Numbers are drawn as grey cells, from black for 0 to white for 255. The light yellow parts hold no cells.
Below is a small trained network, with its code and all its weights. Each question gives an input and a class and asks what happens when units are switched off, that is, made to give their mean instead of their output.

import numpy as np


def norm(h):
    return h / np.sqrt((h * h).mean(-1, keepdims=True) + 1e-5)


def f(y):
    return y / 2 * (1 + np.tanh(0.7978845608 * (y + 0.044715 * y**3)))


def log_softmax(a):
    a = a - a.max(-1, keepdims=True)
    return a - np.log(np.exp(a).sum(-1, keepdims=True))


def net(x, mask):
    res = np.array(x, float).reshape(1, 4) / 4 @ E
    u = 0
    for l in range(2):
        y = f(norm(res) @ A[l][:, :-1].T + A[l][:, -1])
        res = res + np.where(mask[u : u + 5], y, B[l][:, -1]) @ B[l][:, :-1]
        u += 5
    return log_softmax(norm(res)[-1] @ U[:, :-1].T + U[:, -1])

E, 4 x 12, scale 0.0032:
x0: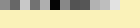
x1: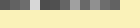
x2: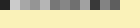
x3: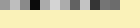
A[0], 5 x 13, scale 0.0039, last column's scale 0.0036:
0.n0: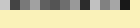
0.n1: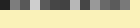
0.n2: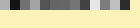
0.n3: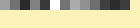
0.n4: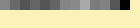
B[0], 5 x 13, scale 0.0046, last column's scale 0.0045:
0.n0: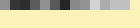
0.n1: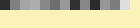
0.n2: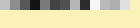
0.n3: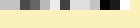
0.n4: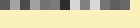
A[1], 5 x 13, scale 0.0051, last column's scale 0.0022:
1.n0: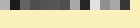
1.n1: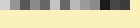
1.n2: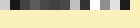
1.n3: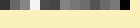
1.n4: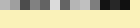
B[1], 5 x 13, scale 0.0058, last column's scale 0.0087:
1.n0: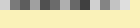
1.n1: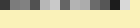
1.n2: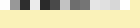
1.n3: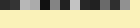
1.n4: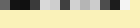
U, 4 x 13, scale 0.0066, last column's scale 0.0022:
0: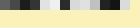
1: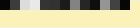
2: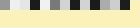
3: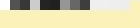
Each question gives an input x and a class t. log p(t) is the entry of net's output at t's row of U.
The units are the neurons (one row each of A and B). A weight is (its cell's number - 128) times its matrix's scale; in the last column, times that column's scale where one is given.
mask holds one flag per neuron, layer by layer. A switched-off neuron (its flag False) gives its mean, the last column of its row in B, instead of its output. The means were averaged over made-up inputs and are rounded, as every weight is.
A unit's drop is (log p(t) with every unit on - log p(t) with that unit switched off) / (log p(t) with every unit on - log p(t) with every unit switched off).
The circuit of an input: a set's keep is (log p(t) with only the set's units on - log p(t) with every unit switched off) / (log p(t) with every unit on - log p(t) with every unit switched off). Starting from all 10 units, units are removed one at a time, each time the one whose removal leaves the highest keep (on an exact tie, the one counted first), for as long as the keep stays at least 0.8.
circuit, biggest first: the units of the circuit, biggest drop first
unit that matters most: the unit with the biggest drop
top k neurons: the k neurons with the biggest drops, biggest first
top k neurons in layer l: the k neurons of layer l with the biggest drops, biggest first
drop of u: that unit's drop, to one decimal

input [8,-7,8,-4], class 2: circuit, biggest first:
(1.n2; 1.n4)
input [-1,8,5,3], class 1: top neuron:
(0.n3)
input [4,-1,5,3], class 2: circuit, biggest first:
(1.n4; 1.n2)
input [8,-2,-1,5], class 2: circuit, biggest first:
(0.n2; 1.n2; 1.n4)
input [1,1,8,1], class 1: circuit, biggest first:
(0.n3; 1.n4; 1.n2)
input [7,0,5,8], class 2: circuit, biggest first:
(1.n4; 1.n2)
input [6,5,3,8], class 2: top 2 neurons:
(1.n4; 1.n2)
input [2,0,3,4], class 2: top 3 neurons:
(0.n3; 1.n4; 1.n2)
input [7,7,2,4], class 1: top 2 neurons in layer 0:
(0.n2; 0.n3)
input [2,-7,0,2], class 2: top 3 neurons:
(0.n3; 1.n4; 1.n2)
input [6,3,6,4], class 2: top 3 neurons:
(1.n4; 1.n2; 0.n1)
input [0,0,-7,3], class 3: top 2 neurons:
(1.n2; 0.n2)
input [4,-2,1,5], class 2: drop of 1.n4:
0.5
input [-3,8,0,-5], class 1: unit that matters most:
0.n1
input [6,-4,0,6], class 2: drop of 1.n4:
0.3
